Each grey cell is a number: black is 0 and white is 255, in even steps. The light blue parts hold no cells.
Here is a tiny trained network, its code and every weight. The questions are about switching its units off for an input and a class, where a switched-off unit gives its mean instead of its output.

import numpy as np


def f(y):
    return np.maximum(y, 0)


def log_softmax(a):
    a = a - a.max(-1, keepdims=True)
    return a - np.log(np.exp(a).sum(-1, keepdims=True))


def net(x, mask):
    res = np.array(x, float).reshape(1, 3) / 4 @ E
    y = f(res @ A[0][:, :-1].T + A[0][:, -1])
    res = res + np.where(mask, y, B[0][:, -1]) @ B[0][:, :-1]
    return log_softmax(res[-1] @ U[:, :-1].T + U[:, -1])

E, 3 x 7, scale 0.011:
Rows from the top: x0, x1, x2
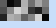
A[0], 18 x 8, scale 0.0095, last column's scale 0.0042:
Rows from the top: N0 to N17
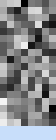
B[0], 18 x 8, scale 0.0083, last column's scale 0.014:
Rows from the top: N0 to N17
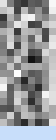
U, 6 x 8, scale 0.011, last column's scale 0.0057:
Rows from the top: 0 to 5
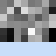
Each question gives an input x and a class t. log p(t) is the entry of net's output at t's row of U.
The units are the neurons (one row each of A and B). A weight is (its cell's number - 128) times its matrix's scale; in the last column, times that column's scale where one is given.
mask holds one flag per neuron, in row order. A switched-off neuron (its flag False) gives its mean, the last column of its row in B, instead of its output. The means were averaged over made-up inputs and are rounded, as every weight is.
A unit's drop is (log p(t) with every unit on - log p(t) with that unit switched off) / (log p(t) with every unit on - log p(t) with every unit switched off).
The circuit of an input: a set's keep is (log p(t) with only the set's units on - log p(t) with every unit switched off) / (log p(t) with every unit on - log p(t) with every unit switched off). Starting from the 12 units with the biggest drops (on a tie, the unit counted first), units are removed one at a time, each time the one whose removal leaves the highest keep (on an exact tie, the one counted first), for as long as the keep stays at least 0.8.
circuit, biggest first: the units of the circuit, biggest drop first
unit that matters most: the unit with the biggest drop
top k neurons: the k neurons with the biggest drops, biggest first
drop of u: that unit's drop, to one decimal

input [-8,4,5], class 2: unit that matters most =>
N0
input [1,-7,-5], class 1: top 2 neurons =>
[N1 N2]
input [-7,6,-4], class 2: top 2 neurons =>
[N17 N0]
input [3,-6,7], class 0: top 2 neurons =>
[N13 N3]
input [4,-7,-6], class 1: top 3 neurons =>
[N1 N2 N9]
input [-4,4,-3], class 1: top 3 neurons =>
[N5 N12 N6]
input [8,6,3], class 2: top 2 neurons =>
[N12 N11]
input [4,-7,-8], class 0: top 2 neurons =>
[N10 N8]
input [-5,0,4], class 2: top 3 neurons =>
[N0 N17 N14]
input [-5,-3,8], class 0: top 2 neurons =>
[N3 N13]
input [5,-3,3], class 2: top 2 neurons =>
[N12 N11]
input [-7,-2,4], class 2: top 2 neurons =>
[N0 N17]
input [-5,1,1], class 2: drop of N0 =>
0.1
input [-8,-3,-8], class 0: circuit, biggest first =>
[N14]
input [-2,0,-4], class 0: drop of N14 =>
0.1
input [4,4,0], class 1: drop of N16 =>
-0.1
